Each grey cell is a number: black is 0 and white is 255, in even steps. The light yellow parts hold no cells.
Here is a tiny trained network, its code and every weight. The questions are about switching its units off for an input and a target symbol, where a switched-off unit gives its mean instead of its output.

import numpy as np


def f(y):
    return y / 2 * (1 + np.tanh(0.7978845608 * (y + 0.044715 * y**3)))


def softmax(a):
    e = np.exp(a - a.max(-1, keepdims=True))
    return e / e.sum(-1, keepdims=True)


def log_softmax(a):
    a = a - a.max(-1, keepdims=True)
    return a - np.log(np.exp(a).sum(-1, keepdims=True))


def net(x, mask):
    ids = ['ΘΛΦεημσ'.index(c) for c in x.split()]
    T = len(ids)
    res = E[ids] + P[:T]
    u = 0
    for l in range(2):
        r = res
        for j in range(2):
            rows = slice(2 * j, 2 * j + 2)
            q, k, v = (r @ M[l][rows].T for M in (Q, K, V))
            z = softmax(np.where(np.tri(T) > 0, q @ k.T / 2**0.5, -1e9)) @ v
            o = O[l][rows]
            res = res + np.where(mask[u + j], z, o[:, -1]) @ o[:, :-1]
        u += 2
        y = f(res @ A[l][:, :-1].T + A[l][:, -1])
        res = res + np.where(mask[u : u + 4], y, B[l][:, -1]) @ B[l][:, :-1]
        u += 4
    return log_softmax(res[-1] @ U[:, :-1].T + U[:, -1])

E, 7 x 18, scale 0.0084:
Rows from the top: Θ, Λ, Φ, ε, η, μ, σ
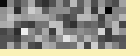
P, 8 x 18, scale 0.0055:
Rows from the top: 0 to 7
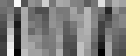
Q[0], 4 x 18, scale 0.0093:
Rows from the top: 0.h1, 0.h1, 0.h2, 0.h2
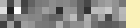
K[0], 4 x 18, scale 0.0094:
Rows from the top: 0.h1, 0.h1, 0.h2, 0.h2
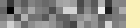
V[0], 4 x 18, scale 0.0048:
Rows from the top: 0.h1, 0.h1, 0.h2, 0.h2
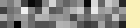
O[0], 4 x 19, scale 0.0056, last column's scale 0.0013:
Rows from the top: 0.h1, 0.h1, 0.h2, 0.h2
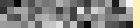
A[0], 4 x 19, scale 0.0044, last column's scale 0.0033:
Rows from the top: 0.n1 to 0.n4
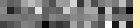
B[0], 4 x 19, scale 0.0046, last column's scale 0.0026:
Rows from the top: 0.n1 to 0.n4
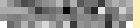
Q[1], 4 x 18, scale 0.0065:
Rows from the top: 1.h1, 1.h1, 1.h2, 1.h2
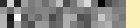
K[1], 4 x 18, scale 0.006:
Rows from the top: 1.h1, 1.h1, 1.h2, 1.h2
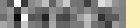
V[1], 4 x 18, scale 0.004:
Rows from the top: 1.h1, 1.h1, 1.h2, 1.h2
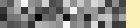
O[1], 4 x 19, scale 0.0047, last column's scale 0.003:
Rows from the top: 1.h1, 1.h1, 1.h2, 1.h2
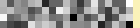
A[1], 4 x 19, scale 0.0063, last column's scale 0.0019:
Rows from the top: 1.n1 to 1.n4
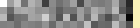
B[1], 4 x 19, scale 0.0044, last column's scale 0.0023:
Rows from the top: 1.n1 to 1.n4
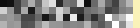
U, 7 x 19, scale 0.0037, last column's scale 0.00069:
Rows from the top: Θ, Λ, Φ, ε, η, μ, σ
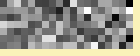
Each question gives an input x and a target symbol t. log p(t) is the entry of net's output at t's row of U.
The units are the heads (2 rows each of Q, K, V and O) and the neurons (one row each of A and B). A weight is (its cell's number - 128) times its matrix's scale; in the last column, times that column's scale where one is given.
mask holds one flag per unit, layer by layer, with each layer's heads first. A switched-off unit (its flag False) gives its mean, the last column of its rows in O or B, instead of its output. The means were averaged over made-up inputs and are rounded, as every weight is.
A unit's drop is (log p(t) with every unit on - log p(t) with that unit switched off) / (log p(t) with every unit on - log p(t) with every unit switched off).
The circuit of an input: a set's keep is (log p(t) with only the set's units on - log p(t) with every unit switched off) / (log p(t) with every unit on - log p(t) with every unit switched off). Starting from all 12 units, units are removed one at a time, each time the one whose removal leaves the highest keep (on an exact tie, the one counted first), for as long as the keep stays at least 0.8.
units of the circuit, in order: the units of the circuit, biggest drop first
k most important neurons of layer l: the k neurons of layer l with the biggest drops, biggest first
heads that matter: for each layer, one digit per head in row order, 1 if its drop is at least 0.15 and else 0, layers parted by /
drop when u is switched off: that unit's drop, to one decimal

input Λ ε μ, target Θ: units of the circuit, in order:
(1.h2, 0.h1, 0.n2)
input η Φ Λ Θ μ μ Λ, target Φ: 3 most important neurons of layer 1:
(1.n1, 1.n4, 1.n3)
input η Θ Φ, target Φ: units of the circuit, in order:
(1.h1, 1.n1, 0.h1, 1.n4)
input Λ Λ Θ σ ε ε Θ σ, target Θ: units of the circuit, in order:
(1.h2, 0.h1)
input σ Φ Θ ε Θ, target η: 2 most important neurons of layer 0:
(0.n4, 0.n1)
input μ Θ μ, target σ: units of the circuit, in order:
(1.h2, 0.h2)
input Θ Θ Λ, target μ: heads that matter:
10 / 00
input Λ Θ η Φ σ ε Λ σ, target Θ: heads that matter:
10 / 01
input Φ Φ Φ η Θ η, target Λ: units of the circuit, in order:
(0.h2, 0.h1)
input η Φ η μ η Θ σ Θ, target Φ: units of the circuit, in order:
(0.h1, 1.h1)
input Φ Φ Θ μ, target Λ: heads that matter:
01 / 00
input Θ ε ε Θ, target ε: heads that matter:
01 / 11
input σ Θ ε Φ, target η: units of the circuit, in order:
(1.h2, 1.n3, 0.h1)
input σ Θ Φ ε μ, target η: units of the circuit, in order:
(0.h1, 1.h2, 1.n3)
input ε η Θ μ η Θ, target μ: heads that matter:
10 / 10
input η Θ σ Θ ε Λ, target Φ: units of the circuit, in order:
(1.h1, 1.n1, 0.h2, 0.h1)
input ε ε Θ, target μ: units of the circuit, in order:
(1.h1, 0.h1, 0.n4)
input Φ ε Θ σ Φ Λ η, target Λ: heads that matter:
01 / 00
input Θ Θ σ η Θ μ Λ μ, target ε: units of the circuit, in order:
(1.h1, 1.h2, 0.h2)
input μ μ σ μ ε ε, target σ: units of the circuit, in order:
(1.h2)
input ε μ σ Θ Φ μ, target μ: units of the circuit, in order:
(1.h1, 0.h1)
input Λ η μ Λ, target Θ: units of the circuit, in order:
(1.h2, 0.h1)
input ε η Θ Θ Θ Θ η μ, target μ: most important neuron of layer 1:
(1.n3)
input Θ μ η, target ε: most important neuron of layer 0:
(0.n4)
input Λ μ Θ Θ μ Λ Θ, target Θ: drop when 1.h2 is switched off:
0.4
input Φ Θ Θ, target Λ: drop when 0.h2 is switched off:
0.7
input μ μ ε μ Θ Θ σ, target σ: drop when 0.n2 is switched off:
0.2
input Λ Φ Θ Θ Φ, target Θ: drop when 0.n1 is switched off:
0.0
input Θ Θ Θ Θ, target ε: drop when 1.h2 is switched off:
0.3
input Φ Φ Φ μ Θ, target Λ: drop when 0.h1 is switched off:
0.1
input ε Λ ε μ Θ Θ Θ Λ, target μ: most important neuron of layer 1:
(1.n3)
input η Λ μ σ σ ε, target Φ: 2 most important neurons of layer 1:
(1.n3, 1.n4)
